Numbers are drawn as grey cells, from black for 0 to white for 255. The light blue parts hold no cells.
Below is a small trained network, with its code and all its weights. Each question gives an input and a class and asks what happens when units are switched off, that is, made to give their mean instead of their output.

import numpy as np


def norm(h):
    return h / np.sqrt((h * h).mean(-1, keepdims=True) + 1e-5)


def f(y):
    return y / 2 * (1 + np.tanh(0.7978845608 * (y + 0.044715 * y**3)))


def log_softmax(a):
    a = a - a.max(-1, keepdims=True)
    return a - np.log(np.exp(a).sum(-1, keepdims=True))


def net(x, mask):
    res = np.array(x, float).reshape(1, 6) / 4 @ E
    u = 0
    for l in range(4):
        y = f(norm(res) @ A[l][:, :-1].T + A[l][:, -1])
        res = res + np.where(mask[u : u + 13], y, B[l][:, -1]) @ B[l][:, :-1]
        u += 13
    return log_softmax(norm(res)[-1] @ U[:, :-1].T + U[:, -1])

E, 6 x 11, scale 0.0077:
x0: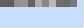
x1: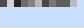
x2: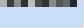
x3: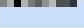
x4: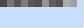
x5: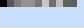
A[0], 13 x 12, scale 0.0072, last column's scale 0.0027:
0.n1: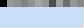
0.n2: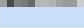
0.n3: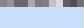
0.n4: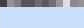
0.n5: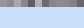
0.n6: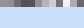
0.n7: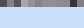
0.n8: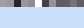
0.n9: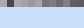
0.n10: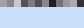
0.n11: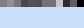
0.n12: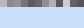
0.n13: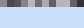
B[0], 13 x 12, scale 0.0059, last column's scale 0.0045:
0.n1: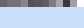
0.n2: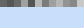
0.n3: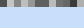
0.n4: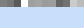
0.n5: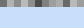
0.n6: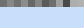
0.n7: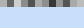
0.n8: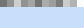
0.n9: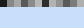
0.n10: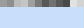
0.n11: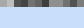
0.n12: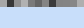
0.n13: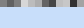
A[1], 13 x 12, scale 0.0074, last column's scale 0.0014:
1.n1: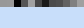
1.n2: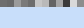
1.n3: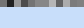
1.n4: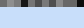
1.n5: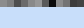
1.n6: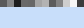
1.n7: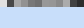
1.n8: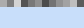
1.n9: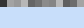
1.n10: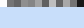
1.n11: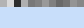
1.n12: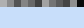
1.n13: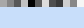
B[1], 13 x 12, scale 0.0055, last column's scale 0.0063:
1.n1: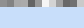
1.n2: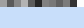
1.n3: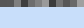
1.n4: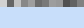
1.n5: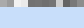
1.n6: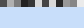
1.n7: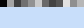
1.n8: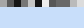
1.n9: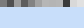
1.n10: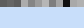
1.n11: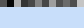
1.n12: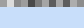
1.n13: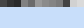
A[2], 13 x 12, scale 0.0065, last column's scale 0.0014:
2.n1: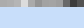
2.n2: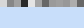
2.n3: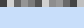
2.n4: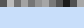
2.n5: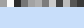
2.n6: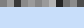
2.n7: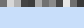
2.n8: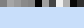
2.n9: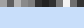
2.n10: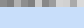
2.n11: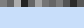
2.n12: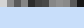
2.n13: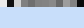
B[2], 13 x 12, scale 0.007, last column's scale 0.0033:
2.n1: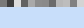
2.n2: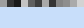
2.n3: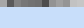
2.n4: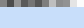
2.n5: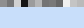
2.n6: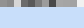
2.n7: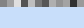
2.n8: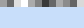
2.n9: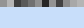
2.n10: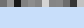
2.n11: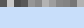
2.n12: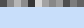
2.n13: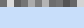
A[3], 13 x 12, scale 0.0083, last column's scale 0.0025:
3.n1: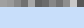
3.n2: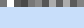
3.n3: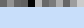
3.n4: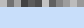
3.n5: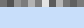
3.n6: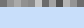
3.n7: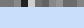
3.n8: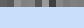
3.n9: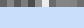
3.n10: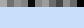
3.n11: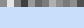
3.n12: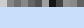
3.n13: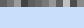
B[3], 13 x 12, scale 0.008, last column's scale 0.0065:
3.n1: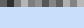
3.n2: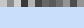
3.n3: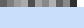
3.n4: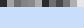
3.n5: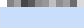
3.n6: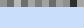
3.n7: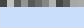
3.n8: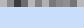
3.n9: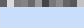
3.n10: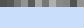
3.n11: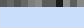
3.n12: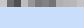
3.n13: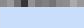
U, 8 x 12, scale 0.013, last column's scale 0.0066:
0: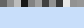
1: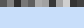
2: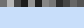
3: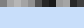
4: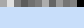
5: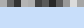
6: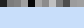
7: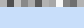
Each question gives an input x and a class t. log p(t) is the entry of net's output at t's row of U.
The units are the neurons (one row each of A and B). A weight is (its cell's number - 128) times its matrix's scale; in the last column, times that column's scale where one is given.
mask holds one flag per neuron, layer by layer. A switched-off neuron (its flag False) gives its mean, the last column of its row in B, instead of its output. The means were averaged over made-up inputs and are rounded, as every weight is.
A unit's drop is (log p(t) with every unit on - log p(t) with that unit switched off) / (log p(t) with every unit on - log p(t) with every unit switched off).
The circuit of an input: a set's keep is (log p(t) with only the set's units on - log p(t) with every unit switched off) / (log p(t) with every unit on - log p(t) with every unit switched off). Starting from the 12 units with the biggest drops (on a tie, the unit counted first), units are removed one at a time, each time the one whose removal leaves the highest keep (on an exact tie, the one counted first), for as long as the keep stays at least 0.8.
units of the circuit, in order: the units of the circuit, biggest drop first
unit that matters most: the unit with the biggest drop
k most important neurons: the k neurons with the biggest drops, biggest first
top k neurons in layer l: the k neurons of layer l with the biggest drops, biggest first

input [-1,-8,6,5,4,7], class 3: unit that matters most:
2.n8
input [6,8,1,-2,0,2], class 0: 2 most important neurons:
(1.n6, 0.n8)
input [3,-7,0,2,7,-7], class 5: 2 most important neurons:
(0.n12, 1.n6)
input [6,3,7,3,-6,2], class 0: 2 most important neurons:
(0.n3, 2.n5)
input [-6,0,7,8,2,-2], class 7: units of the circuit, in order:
(1.n5, 1.n1)
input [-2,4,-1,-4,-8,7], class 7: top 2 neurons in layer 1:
(1.n6, 1.n2)
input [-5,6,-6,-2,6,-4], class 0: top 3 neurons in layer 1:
(1.n6, 1.n10, 1.n9)
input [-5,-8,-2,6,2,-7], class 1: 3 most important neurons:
(0.n12, 1.n7, 1.n6)
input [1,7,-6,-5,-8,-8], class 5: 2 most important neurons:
(1.n8, 2.n2)
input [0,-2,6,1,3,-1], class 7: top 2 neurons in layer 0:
(0.n8, 0.n2)
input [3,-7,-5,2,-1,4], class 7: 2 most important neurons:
(1.n6, 3.n5)
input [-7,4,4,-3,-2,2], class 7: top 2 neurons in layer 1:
(1.n1, 1.n5)
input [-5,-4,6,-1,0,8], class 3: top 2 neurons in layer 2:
(2.n8, 2.n9)
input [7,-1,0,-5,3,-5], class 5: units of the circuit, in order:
(1.n8)
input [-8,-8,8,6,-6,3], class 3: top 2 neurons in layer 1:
(1.n7, 1.n9)
